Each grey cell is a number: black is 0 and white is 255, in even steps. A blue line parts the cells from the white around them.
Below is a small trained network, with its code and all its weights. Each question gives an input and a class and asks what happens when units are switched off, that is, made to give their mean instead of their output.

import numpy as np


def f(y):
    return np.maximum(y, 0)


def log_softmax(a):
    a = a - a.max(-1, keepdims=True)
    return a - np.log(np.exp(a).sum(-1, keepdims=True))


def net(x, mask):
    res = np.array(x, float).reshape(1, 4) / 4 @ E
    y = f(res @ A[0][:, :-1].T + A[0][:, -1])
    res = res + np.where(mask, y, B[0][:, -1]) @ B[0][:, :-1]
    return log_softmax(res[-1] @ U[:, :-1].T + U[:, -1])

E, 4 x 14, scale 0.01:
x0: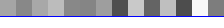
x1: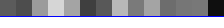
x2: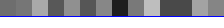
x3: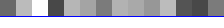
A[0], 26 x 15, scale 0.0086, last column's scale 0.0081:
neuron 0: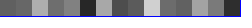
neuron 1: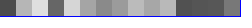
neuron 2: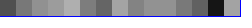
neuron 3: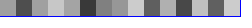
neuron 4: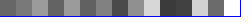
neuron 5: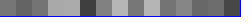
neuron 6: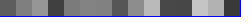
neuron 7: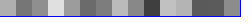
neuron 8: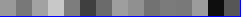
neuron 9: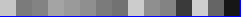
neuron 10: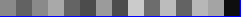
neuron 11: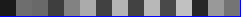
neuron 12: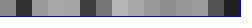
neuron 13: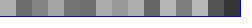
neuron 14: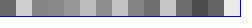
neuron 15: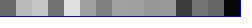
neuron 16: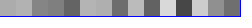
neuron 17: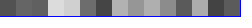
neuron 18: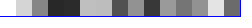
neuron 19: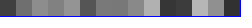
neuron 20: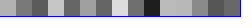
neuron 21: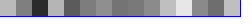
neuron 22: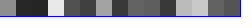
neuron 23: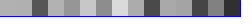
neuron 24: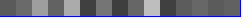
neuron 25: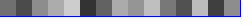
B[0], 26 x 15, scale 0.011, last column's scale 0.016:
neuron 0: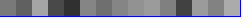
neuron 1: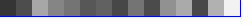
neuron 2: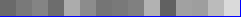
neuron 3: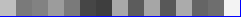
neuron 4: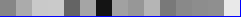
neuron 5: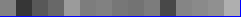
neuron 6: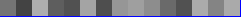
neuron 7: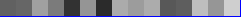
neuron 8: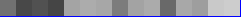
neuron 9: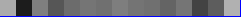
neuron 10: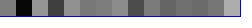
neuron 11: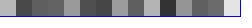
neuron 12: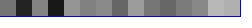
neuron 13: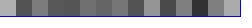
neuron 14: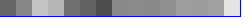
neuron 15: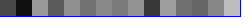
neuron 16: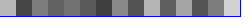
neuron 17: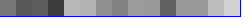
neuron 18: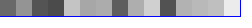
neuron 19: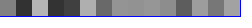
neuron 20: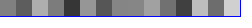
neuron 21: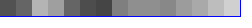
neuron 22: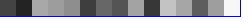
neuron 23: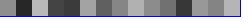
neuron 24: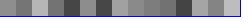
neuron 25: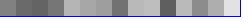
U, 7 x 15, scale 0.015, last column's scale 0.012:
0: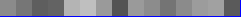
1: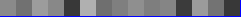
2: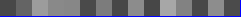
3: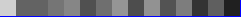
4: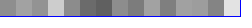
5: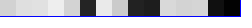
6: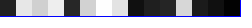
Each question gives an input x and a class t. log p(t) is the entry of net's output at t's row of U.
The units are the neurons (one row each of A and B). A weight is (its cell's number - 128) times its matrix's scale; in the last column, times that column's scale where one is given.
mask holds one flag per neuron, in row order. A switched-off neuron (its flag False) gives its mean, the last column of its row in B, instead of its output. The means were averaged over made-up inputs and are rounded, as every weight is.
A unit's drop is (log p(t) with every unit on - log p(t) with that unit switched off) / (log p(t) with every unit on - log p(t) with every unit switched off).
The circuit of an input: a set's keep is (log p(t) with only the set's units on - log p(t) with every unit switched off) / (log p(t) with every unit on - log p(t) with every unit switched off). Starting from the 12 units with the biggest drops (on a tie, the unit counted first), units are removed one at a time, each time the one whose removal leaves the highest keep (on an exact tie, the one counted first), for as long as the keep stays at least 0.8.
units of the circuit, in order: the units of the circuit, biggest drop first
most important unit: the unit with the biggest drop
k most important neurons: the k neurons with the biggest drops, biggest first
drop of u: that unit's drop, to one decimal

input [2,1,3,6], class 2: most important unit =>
neuron 1
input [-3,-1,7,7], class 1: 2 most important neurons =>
(neuron 22; neuron 24)
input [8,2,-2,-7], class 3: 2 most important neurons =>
(neuron 3; neuron 13)
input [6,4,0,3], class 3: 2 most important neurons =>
(neuron 3; neuron 18)
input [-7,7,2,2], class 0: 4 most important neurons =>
(neuron 3; neuron 2; neuron 25; neuron 16)
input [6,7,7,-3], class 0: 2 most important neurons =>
(neuron 25; neuron 8)
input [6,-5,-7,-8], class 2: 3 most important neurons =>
(neuron 22; neuron 21; neuron 4)
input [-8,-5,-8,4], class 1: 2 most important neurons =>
(neuron 23; neuron 3)
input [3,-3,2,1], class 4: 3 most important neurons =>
(neuron 17; neuron 8; neuron 25)
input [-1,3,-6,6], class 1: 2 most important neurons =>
(neuron 22; neuron 7)
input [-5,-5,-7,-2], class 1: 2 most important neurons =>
(neuron 23; neuron 20)
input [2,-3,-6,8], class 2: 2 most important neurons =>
(neuron 1; neuron 15)
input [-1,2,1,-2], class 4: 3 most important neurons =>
(neuron 1; neuron 18; neuron 15)
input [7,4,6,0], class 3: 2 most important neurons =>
(neuron 3; neuron 9)
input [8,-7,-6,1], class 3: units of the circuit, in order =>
(neuron 16)
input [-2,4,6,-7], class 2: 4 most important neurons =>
(neuron 22; neuron 20; neuron 7; neuron 23)
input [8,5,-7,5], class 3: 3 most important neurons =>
(neuron 3; neuron 16; neuron 13)
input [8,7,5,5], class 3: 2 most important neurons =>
(neuron 3; neuron 9)
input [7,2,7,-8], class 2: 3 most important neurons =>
(neuron 22; neuron 20; neuron 7)
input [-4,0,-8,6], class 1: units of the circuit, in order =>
(neuron 23)
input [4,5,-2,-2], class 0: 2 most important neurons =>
(neuron 8; neuron 17)
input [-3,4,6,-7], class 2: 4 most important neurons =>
(neuron 22; neuron 20; neuron 7; neuron 23)
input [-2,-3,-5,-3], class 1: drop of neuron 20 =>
0.2
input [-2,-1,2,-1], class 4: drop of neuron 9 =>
0.2
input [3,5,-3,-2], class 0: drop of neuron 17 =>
0.1
